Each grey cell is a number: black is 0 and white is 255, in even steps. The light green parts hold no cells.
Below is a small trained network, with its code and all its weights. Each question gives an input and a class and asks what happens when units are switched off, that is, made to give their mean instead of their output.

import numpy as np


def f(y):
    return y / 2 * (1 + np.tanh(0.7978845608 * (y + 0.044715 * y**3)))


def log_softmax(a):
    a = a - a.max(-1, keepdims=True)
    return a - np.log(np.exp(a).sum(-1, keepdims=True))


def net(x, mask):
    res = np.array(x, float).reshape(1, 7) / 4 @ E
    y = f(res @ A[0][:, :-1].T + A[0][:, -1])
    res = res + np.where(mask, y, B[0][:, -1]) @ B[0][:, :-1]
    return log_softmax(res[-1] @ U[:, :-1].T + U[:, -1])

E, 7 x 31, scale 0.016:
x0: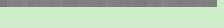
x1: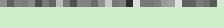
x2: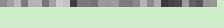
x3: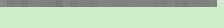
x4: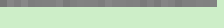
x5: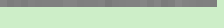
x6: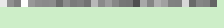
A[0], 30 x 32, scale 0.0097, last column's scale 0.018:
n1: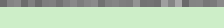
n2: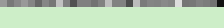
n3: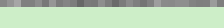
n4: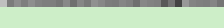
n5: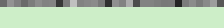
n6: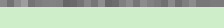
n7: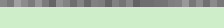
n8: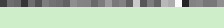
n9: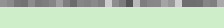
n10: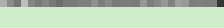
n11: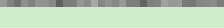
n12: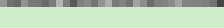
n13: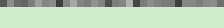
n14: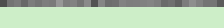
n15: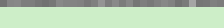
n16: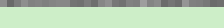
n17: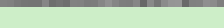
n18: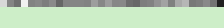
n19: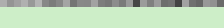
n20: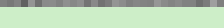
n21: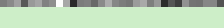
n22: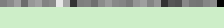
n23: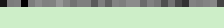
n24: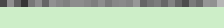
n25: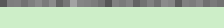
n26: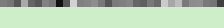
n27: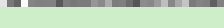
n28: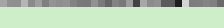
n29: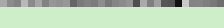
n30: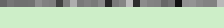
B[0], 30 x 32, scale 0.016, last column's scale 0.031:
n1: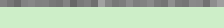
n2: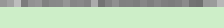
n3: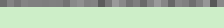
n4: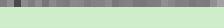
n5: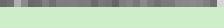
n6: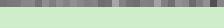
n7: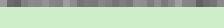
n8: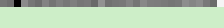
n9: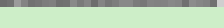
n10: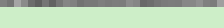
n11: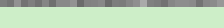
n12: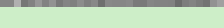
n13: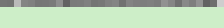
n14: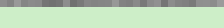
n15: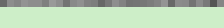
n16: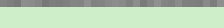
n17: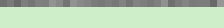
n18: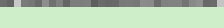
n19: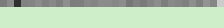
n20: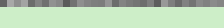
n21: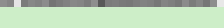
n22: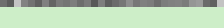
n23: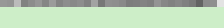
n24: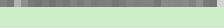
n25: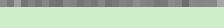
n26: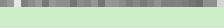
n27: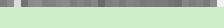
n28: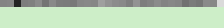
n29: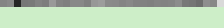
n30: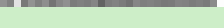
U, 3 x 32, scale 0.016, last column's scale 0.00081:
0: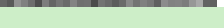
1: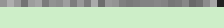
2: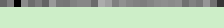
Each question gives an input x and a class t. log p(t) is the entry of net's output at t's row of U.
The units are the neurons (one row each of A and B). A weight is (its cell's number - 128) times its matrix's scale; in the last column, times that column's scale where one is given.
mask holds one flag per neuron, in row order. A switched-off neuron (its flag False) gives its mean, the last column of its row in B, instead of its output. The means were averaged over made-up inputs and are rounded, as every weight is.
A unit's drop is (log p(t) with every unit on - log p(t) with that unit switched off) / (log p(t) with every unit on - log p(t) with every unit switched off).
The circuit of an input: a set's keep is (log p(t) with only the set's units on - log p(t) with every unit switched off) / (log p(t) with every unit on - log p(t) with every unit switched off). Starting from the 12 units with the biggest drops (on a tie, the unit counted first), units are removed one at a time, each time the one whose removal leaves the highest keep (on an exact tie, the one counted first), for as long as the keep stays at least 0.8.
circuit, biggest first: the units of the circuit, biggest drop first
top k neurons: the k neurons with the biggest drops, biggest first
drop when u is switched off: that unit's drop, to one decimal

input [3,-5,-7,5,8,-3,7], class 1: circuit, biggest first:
n26
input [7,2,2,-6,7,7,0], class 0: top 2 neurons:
n23; n26
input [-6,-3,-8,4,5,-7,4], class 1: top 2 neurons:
n26; n22
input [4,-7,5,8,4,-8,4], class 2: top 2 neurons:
n28; n29
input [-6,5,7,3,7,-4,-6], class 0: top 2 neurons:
n22; n26
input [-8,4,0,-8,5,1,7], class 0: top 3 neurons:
n18; n23; n26
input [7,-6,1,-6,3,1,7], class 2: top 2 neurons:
n28; n29
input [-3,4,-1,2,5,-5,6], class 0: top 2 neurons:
n18; n23
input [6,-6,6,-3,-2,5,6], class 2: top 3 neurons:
n28; n29; n19
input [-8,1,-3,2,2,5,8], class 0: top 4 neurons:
n18; n23; n10; n2
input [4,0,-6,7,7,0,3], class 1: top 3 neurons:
n26; n22; n5
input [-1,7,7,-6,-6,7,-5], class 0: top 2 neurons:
n22; n9
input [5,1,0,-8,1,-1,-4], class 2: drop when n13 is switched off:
0.1
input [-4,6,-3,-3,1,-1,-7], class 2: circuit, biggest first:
n8
